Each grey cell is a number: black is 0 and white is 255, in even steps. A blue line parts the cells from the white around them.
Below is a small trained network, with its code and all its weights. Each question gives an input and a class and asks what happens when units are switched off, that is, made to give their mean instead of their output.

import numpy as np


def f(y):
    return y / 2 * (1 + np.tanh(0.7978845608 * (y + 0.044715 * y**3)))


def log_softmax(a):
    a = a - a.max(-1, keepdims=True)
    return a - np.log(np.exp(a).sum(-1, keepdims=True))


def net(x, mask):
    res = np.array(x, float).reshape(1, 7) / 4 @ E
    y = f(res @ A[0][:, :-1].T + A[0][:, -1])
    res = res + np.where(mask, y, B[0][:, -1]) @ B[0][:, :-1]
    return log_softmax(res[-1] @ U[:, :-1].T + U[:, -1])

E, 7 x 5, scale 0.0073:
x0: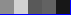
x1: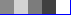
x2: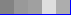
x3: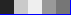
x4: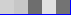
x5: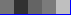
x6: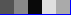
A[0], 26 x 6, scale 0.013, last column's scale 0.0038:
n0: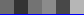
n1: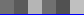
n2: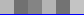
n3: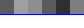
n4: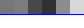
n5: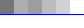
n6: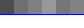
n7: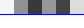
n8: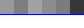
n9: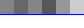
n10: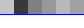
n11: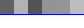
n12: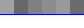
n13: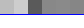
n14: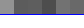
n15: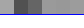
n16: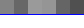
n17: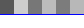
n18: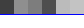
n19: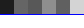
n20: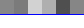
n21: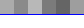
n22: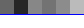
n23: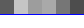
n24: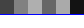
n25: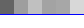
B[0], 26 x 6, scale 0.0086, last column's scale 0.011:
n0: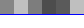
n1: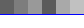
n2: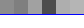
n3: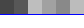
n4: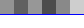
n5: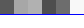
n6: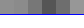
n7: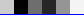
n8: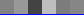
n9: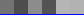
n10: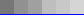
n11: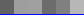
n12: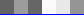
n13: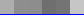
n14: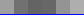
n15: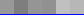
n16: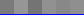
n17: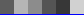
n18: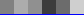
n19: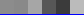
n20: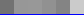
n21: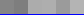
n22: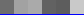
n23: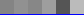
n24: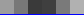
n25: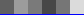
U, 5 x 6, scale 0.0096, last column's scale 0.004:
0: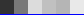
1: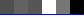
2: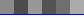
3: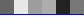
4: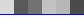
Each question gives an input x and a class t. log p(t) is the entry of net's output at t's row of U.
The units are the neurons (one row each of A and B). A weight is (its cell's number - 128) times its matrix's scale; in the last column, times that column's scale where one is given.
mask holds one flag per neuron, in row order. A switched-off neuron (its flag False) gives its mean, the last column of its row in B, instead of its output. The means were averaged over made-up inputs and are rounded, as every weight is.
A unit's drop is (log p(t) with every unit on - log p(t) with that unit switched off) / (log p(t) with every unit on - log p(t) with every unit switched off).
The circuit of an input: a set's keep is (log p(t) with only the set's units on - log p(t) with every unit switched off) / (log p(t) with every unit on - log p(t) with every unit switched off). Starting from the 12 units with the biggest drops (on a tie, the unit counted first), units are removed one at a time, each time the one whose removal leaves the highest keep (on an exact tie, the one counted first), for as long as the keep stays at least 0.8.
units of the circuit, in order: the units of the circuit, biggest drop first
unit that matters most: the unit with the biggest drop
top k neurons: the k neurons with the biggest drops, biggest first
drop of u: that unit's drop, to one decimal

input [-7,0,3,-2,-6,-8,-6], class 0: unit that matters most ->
n7
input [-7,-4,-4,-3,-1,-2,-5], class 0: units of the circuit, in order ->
n7, n10
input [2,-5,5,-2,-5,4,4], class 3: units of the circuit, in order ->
n7, n0
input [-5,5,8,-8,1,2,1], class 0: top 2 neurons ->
n5, n10
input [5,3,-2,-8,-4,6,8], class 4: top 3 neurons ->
n5, n15, n17
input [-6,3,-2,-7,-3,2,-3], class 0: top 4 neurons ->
n10, n7, n22, n12
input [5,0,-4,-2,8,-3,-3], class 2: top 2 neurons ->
n7, n10
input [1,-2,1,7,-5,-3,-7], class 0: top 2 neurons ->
n3, n1
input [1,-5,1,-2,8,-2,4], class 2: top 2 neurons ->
n7, n17
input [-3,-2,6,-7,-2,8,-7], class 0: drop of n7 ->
0.1
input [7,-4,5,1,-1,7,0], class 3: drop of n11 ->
-0.1
